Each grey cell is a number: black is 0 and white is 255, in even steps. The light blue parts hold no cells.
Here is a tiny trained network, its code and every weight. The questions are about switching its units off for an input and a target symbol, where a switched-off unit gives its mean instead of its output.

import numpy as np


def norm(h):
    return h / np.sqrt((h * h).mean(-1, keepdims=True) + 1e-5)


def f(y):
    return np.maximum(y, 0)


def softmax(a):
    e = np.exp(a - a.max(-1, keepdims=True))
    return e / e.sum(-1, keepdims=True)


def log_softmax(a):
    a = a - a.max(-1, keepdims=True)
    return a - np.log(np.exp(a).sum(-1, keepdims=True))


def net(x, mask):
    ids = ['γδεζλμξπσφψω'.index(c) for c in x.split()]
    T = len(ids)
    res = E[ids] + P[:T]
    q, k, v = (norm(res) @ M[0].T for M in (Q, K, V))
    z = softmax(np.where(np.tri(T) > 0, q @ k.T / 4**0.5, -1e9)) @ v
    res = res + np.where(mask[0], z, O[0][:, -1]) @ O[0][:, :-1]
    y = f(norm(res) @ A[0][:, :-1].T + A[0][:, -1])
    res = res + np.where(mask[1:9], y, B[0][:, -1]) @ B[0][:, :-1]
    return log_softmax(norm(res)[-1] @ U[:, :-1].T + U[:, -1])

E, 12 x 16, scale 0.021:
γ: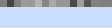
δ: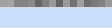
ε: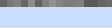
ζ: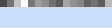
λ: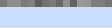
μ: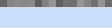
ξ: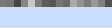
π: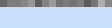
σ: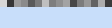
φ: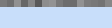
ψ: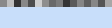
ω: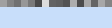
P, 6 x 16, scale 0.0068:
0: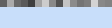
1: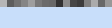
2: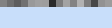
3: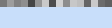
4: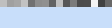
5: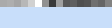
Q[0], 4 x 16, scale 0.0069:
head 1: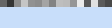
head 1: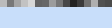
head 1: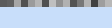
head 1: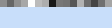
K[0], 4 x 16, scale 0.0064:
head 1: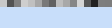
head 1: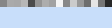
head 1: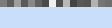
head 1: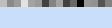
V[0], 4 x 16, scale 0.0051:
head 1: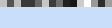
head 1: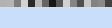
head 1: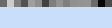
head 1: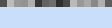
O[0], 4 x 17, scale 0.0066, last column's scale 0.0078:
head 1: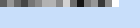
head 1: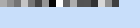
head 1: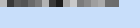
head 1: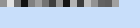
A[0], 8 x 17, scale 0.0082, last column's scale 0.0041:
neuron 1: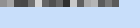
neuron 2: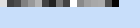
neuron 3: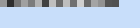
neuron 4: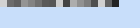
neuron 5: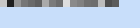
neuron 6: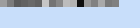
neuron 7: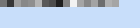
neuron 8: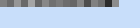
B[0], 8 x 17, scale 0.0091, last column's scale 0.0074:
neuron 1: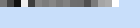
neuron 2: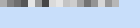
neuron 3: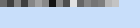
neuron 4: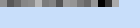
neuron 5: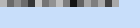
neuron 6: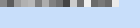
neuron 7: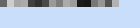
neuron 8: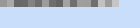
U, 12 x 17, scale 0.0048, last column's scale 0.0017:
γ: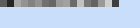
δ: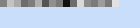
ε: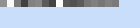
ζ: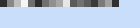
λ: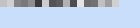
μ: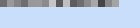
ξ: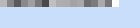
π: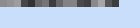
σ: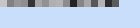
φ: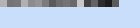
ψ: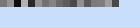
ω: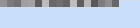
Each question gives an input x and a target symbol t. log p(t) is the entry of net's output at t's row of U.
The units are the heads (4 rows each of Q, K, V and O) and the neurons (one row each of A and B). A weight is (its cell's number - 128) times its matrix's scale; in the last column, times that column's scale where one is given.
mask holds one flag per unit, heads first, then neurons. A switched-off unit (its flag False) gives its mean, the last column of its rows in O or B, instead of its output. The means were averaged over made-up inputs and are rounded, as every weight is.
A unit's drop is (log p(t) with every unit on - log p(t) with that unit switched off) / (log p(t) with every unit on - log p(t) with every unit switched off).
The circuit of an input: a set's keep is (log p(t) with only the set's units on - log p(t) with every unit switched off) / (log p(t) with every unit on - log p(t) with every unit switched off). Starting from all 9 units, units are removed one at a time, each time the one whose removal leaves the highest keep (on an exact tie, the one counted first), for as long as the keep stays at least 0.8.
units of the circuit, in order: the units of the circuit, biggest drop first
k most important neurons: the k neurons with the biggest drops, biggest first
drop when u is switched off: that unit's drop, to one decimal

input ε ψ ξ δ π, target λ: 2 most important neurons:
[neuron 8; neuron 1]
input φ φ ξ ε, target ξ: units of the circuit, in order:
[head 1; neuron 2]
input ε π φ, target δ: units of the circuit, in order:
[head 1]
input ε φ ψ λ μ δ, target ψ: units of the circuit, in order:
[head 1; neuron 1]
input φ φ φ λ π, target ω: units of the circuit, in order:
[head 1; neuron 6]
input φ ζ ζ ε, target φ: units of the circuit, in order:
[head 1; neuron 4]
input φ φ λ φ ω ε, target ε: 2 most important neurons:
[neuron 1; neuron 6]
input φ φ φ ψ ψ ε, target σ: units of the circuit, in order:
[head 1; neuron 5]
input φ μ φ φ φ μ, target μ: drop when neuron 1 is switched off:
0.1
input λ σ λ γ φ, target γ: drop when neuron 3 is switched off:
0.4
